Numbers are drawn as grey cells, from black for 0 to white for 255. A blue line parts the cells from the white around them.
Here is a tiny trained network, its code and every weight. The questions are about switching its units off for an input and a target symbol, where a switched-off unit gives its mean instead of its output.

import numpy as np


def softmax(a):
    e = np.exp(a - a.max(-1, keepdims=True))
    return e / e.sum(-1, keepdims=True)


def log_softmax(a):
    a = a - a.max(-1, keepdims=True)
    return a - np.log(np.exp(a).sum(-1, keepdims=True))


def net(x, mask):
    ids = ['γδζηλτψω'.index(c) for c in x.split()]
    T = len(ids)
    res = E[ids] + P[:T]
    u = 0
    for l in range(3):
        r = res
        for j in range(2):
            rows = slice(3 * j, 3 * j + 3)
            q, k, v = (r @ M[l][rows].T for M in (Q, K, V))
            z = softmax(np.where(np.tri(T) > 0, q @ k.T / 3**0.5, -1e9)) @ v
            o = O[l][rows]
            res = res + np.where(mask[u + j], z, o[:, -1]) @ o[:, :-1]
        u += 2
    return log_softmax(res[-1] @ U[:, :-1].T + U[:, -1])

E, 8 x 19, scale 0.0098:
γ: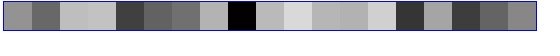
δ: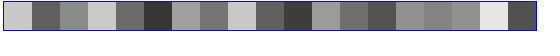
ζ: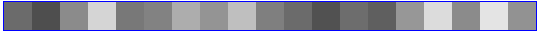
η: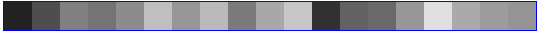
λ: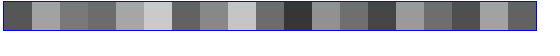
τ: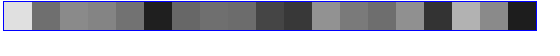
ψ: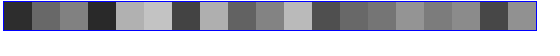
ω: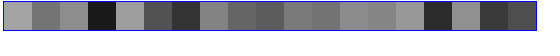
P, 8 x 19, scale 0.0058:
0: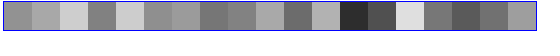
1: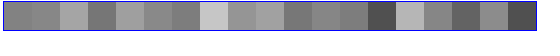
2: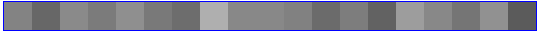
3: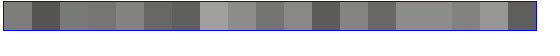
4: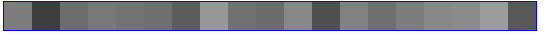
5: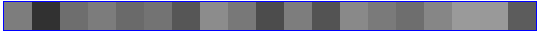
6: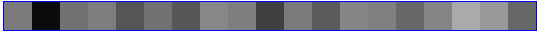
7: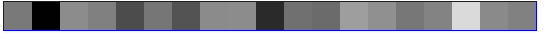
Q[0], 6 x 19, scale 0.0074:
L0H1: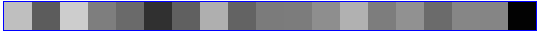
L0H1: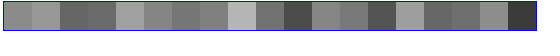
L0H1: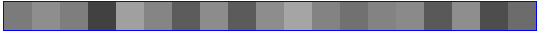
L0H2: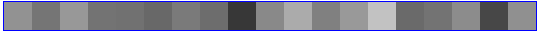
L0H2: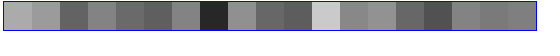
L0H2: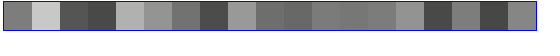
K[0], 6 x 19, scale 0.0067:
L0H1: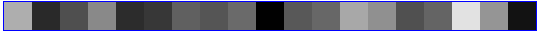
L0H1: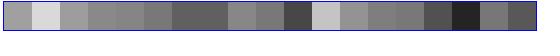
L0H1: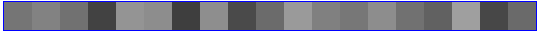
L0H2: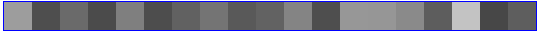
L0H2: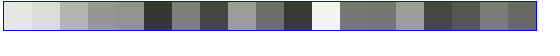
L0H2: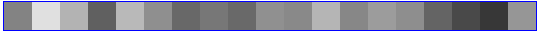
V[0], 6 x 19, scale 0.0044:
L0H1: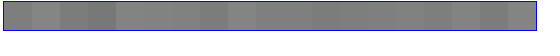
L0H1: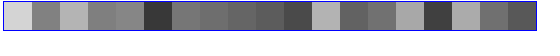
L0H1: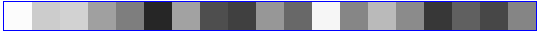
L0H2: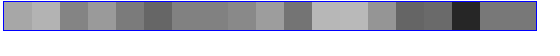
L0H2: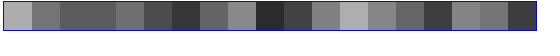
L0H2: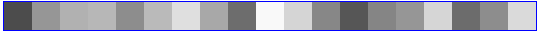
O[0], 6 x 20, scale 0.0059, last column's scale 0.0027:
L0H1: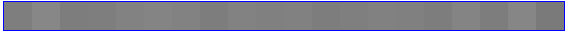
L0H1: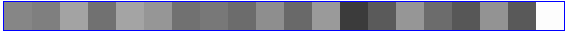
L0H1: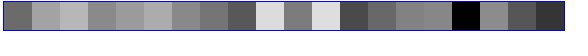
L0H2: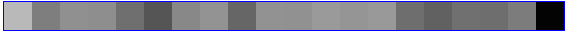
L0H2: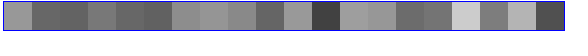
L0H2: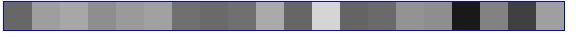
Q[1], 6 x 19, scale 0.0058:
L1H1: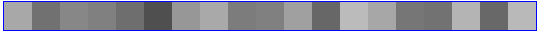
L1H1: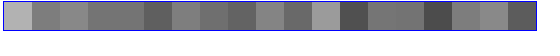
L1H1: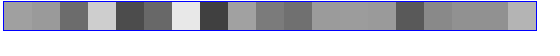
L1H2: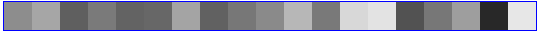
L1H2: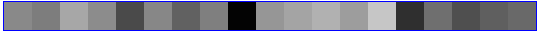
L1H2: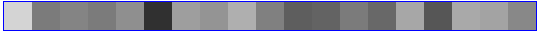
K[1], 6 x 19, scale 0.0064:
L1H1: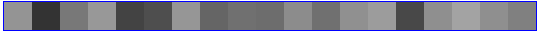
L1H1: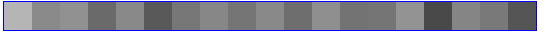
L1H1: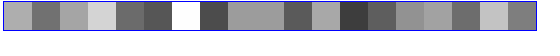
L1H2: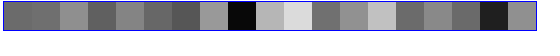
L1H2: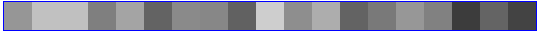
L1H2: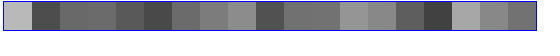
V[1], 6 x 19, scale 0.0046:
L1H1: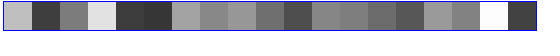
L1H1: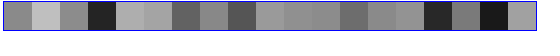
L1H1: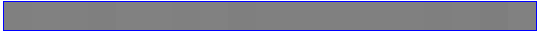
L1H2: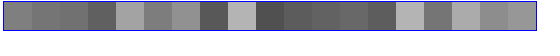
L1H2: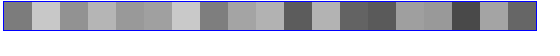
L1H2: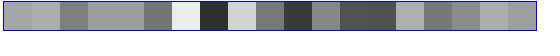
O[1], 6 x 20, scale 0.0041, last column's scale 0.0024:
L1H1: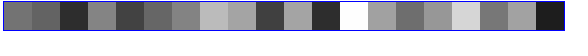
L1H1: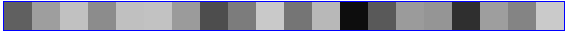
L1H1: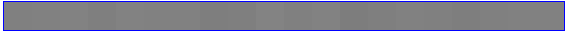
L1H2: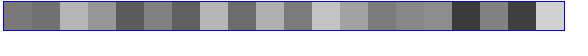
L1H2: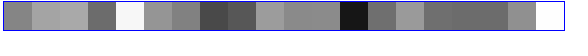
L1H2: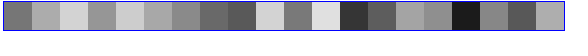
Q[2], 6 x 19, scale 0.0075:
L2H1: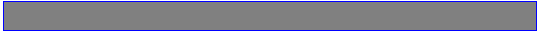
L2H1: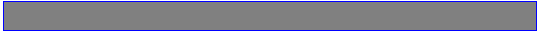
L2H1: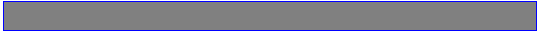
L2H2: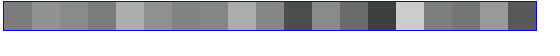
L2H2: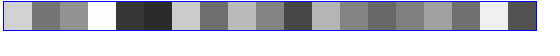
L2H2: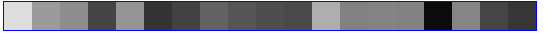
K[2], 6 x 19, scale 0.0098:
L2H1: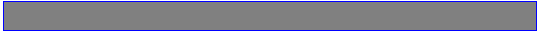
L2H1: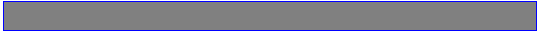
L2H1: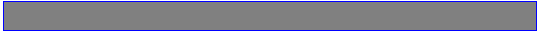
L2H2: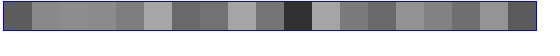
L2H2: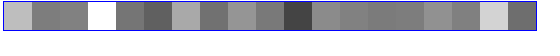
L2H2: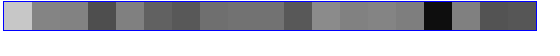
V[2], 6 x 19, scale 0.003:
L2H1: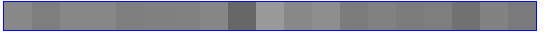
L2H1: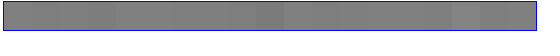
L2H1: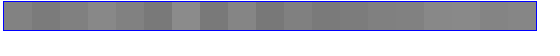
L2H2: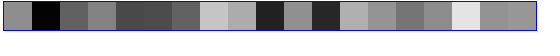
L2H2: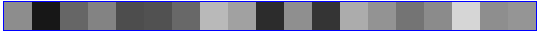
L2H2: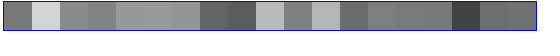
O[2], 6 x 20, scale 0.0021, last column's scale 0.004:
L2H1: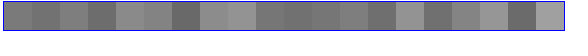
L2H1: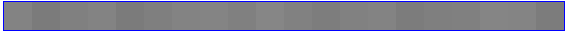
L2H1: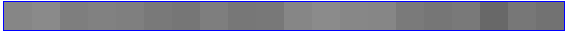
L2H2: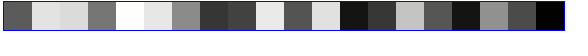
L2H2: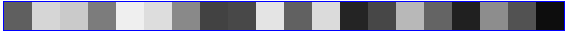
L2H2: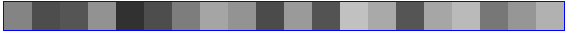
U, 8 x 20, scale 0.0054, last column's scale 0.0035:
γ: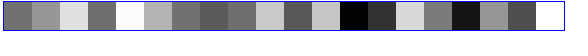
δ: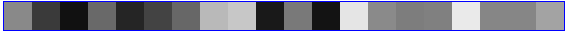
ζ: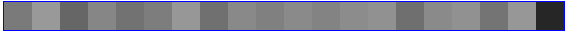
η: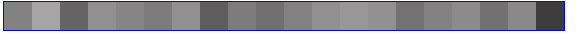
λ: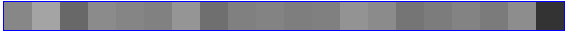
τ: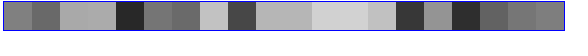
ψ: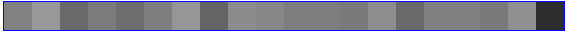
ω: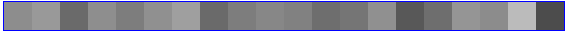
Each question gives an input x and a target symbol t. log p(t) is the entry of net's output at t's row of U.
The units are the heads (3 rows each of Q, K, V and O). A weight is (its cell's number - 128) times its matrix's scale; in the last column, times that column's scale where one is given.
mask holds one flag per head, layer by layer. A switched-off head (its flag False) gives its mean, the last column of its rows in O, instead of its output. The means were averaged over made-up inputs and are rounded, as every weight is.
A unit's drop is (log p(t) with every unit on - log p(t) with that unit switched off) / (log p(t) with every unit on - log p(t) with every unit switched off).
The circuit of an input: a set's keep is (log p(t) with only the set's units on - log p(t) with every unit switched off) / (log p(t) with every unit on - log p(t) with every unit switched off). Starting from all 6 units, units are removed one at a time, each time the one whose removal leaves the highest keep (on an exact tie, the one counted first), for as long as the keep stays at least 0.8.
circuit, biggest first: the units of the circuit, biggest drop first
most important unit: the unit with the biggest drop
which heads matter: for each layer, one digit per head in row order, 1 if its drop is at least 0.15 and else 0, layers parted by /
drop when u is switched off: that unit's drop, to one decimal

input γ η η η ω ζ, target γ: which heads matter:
01 / 01 / 01
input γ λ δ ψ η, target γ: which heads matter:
01 / 00 / 00
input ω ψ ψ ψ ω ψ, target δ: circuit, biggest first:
L1H2
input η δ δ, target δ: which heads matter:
01 / 10 / 01
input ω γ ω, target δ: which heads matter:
10 / 11 / 01
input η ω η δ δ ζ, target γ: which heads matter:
01 / 00 / 01
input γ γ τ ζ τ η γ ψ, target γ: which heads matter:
00 / 00 / 01
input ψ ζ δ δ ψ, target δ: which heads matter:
11 / 10 / 01
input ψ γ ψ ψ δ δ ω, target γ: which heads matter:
10 / 00 / 01
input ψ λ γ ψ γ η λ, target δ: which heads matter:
00 / 10 / 01
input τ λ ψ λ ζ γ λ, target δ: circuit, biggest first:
L2H2, L0H1
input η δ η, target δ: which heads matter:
11 / 10 / 01
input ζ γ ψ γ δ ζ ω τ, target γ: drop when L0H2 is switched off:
-0.1
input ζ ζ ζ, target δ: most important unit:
L0H2
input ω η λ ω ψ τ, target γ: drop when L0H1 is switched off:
0.3
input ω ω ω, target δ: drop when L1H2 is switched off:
0.2
